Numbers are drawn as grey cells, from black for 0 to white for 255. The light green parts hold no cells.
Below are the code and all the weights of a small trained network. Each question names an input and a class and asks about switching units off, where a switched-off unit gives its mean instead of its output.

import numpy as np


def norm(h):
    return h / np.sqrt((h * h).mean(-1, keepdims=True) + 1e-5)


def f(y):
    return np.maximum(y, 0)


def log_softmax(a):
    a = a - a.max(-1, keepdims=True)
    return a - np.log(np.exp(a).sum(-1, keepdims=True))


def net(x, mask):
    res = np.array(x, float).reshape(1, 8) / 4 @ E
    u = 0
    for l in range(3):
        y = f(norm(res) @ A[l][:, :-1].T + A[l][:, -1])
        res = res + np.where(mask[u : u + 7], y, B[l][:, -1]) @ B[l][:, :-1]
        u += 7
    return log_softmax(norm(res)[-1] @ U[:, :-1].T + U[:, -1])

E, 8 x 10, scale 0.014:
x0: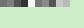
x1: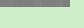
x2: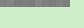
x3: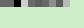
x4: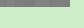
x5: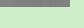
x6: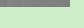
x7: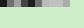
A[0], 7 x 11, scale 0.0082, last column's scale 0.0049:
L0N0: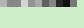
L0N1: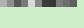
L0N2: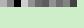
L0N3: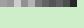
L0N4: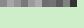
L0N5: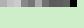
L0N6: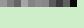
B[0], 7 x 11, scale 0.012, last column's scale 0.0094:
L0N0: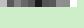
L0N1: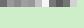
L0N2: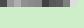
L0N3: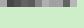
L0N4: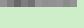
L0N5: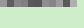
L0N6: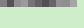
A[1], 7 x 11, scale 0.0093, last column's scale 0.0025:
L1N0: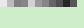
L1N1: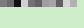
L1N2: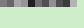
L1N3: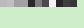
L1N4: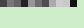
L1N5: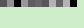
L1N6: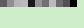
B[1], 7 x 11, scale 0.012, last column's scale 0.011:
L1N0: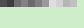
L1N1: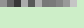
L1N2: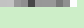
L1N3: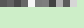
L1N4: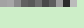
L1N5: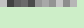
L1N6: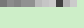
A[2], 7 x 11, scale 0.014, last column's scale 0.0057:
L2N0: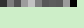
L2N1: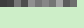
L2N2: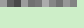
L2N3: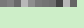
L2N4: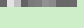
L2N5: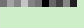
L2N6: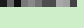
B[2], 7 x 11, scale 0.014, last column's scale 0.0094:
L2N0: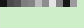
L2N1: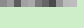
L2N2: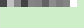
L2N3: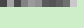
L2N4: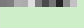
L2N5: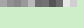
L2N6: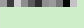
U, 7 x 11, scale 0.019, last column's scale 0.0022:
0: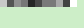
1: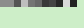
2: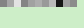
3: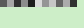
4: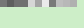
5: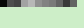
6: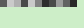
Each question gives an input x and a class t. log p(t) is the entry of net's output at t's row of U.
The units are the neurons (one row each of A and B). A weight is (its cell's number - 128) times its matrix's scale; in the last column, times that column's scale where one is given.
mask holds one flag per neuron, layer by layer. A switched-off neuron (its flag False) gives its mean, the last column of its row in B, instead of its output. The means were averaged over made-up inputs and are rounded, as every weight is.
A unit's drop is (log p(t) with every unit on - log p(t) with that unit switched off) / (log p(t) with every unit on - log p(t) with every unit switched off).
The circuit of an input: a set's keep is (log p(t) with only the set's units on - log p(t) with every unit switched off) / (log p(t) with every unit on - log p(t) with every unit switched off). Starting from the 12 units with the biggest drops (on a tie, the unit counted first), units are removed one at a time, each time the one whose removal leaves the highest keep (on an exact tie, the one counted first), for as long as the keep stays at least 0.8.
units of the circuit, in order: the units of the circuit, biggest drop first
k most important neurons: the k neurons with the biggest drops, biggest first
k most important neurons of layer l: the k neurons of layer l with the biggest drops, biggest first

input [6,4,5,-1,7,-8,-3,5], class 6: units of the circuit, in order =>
(L1N4)
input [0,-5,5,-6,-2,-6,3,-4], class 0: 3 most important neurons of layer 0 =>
(L0N5, L0N0, L0N3)
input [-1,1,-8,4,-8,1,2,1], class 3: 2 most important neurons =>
(L1N5, L0N0)
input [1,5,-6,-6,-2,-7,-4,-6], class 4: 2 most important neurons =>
(L0N1, L1N0)
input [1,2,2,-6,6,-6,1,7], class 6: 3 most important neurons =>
(L1N2, L0N1, L1N4)
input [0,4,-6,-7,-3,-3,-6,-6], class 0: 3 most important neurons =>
(L0N0, L0N5, L1N3)
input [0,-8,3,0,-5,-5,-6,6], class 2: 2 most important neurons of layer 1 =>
(L1N3, L1N0)
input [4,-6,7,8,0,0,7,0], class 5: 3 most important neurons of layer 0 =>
(L0N2, L0N0, L0N3)
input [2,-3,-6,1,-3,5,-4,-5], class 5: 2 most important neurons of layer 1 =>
(L1N2, L1N5)
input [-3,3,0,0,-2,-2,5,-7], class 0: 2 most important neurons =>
(L0N0, L0N3)
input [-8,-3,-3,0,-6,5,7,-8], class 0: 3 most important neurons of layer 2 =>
(L2N4, L2N1, L2N3)
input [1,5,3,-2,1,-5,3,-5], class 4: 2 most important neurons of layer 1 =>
(L1N0, L1N2)
